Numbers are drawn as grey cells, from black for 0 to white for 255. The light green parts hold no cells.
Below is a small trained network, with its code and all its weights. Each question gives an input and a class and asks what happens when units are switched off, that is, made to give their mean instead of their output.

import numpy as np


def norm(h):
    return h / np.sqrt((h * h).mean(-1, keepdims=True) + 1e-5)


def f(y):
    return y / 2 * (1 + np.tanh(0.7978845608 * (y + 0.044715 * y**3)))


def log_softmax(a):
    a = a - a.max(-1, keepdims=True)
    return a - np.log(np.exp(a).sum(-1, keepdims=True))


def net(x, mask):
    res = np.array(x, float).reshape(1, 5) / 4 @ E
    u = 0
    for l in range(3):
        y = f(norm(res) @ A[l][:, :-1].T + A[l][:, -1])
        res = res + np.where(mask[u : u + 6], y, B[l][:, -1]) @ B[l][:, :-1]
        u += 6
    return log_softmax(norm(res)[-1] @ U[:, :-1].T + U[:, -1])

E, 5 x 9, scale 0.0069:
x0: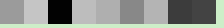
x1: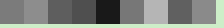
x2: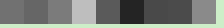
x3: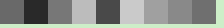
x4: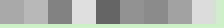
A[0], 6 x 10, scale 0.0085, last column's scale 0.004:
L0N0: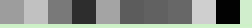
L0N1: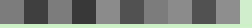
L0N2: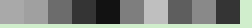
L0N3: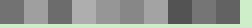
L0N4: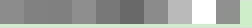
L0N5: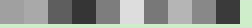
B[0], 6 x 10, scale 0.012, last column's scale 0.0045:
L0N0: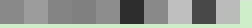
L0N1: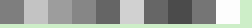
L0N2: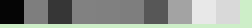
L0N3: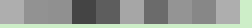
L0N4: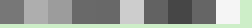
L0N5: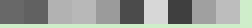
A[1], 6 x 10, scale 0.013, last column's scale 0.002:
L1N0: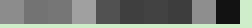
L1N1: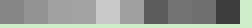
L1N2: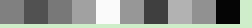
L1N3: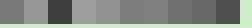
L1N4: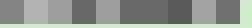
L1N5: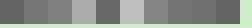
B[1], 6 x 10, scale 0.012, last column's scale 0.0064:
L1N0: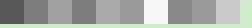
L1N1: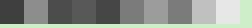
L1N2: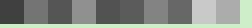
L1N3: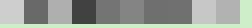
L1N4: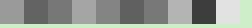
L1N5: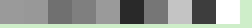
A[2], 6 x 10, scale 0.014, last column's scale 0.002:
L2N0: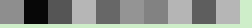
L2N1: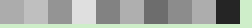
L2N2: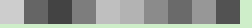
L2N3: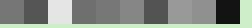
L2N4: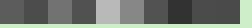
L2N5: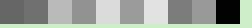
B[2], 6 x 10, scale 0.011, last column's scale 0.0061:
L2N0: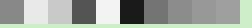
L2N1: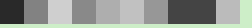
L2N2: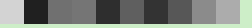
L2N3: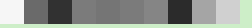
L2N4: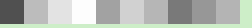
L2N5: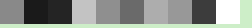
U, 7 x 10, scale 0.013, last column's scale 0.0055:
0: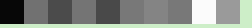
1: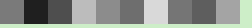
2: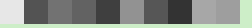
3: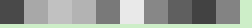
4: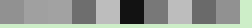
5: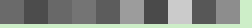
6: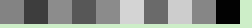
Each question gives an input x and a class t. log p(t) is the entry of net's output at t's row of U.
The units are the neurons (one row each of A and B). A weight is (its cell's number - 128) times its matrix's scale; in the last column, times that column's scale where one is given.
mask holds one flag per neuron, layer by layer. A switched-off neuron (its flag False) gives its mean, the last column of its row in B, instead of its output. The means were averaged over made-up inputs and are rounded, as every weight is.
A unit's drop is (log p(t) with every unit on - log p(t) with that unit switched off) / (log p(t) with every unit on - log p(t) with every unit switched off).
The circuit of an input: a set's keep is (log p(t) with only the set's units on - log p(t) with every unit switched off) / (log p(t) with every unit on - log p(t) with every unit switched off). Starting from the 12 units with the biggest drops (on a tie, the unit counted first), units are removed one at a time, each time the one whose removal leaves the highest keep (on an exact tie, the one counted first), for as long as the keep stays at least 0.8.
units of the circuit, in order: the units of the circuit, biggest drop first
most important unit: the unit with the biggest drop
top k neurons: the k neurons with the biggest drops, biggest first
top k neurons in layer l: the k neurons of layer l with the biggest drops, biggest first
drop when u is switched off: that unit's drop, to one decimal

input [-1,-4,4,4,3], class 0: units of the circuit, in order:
[L2N5]
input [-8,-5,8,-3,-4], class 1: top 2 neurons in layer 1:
[L1N0, L1N3]
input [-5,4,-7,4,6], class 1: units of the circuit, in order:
[L0N5, L2N5]
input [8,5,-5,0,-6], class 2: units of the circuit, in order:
[L1N3, L2N2]
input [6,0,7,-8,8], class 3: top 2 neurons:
[L2N1, L1N5]
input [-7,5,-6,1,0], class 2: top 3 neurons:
[L2N3, L1N0, L1N1]
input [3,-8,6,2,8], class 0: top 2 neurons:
[L1N1, L0N1]
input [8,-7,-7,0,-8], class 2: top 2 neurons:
[L2N2, L1N3]
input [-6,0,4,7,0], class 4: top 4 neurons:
[L2N0, L1N5, L1N3, L0N3]
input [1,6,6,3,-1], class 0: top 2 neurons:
[L0N2, L0N5]
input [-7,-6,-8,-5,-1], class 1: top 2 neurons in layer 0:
[L0N5, L0N2]
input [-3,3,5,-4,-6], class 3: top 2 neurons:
[L0N1, L0N5]
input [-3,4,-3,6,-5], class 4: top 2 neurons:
[L1N5, L0N4]
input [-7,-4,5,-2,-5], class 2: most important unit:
L2N3
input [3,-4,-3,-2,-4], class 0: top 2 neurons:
[L1N1, L0N4]
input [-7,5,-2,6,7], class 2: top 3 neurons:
[L2N3, L0N1, L0N4]
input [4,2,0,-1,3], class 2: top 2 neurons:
[L2N2, L0N1]
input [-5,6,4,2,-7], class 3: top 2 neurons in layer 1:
[L1N1, L1N3]
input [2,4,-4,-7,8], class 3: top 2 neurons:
[L1N5, L2N1]
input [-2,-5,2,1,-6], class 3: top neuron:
[L0N1]
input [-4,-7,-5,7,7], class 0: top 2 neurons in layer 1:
[L1N1, L1N2]
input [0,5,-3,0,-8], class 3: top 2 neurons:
[L2N4, L1N1]
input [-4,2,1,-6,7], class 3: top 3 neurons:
[L0N4, L1N5, L2N1]
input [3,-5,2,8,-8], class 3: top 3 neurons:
[L2N4, L1N4, L0N1]
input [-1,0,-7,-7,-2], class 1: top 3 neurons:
[L0N5, L2N5, L1N5]
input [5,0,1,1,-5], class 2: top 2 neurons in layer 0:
[L0N4, L0N5]
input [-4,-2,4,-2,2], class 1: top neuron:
[L0N3]
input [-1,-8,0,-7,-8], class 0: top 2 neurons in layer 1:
[L1N1, L1N2]
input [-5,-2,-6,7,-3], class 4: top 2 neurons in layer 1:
[L1N5, L1N0]
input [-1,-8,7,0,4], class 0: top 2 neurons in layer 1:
[L1N2, L1N1]
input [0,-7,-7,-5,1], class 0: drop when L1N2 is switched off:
0.9
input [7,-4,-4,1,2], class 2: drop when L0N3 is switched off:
0.0
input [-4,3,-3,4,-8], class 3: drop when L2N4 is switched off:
0.1
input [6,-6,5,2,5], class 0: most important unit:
L0N1
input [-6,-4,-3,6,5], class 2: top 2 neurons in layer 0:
[L0N4, L0N1]
